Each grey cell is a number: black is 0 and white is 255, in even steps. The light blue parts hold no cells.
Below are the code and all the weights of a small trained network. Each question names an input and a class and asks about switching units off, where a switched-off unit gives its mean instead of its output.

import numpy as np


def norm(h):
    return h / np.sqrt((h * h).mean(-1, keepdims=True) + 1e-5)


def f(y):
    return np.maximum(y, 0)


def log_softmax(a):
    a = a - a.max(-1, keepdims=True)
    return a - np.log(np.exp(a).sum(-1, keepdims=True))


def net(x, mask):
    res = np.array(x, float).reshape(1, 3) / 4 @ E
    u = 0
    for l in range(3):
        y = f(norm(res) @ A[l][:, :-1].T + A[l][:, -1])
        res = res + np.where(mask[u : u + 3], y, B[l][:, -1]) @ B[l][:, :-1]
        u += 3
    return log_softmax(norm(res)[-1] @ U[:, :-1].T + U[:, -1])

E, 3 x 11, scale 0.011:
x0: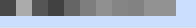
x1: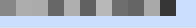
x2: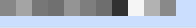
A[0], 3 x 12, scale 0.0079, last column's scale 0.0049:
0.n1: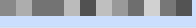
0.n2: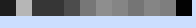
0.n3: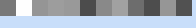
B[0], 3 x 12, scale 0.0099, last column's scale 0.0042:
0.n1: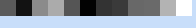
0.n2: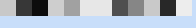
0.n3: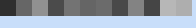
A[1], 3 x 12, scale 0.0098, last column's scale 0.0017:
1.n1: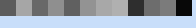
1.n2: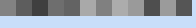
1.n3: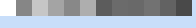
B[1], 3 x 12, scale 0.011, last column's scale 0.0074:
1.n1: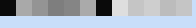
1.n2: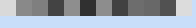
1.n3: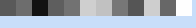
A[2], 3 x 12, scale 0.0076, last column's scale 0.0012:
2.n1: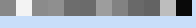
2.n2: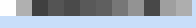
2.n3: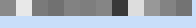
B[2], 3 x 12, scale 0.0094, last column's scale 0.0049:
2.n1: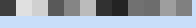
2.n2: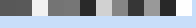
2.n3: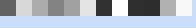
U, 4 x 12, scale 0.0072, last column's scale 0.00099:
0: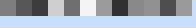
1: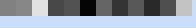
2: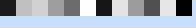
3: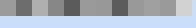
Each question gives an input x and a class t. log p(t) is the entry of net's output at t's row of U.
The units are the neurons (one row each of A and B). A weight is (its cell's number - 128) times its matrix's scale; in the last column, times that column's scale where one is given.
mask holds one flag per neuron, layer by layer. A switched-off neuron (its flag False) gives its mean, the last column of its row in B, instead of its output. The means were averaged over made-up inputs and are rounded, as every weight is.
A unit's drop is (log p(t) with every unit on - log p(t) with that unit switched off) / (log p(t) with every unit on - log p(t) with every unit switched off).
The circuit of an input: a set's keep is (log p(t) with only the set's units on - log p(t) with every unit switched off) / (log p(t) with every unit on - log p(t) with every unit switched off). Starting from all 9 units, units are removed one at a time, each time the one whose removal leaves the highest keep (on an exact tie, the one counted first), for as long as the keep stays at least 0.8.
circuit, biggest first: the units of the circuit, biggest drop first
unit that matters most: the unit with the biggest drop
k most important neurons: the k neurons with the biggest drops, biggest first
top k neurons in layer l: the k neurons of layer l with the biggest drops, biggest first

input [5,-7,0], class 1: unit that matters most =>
1.n2
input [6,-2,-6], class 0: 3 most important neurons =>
[0.n2 2.n3 1.n2]
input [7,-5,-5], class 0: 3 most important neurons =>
[0.n2 1.n1 1.n2]
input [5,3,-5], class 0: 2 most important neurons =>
[0.n2 2.n3]
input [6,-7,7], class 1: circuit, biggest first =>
[1.n2 1.n3]
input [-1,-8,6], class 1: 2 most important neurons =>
[2.n2 1.n2]
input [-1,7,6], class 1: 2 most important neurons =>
[0.n1 1.n1]
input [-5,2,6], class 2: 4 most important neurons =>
[2.n3 0.n2 1.n2 2.n2]
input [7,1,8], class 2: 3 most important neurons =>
[2.n3 1.n3 1.n2]
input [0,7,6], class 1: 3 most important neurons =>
[0.n1 1.n1 1.n3]
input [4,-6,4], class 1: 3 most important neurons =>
[1.n2 2.n2 1.n3]
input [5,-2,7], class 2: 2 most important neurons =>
[2.n3 1.n3]
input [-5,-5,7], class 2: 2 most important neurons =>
[2.n3 0.n2]
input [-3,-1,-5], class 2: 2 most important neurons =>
[1.n1 0.n2]
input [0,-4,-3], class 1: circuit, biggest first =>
[1.n2]
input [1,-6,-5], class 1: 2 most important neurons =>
[1.n2 2.n2]
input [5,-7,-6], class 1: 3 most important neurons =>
[1.n2 1.n3 2.n2]
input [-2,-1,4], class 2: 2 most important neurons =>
[0.n2 2.n3]
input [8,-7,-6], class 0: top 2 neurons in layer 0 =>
[0.n2 0.n1]
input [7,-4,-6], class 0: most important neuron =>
[0.n2]
